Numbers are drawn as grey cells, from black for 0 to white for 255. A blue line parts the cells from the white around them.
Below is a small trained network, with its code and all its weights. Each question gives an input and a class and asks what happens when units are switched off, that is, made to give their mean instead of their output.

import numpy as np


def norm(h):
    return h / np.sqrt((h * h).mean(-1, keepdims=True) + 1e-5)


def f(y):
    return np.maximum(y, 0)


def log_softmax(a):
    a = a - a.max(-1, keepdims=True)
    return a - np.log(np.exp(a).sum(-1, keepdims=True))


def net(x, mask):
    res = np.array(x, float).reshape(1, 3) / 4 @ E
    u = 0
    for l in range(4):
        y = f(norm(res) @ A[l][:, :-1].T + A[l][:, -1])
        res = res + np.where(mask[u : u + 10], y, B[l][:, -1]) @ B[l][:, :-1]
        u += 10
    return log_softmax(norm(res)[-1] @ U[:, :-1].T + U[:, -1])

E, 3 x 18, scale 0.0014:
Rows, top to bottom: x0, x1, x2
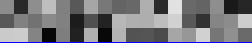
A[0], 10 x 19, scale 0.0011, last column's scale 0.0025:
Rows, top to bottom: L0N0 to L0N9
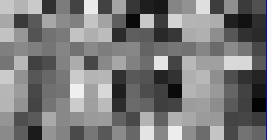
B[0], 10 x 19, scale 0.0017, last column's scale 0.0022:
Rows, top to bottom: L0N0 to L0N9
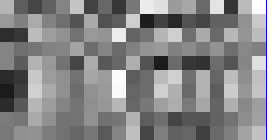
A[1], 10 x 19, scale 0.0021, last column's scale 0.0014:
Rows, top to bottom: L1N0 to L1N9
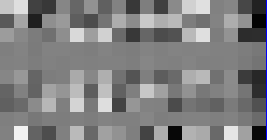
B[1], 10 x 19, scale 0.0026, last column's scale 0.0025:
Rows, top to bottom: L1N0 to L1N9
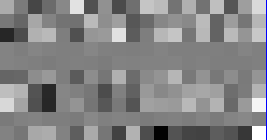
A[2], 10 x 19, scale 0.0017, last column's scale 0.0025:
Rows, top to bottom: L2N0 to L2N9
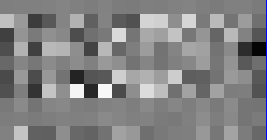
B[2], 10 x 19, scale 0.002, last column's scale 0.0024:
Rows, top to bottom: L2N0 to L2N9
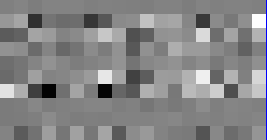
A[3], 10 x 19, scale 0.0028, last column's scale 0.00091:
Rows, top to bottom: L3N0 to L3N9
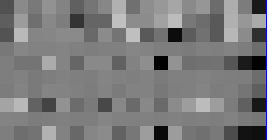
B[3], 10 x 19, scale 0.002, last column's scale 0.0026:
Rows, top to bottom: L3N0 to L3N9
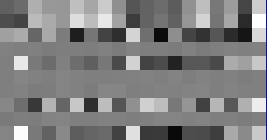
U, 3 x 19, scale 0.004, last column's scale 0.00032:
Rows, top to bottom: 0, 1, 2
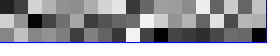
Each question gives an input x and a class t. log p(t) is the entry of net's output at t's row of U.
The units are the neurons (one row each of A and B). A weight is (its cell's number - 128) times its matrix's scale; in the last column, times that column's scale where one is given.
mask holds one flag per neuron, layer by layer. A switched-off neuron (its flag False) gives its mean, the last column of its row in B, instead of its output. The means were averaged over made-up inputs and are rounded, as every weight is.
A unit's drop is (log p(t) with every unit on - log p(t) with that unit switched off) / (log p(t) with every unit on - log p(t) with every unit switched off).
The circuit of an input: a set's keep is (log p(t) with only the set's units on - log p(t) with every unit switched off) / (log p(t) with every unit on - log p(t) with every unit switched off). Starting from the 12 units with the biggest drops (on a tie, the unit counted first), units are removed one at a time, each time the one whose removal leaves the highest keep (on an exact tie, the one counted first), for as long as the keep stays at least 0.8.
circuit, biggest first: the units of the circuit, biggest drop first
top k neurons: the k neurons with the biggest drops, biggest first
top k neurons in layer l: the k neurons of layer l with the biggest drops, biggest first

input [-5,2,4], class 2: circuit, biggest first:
(L1N9)
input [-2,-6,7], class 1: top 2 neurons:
(L1N0, L0N0)
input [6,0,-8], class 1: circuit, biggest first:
(L1N7, L2N6)
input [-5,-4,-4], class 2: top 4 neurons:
(L1N9, L0N0, L3N2, L1N0)
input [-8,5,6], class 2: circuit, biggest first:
(L1N9, L1N7)
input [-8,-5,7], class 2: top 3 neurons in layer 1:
(L1N9, L1N7, L1N6)
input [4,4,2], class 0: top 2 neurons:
(L1N9, L2N5)
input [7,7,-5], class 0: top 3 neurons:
(L1N9, L2N5, L0N4)
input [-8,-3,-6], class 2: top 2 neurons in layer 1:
(L1N9, L1N0)
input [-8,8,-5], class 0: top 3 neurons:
(L3N1, L1N1, L2N5)
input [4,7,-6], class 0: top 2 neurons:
(L1N0, L0N0)
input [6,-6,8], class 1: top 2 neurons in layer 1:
(L1N0, L1N9)
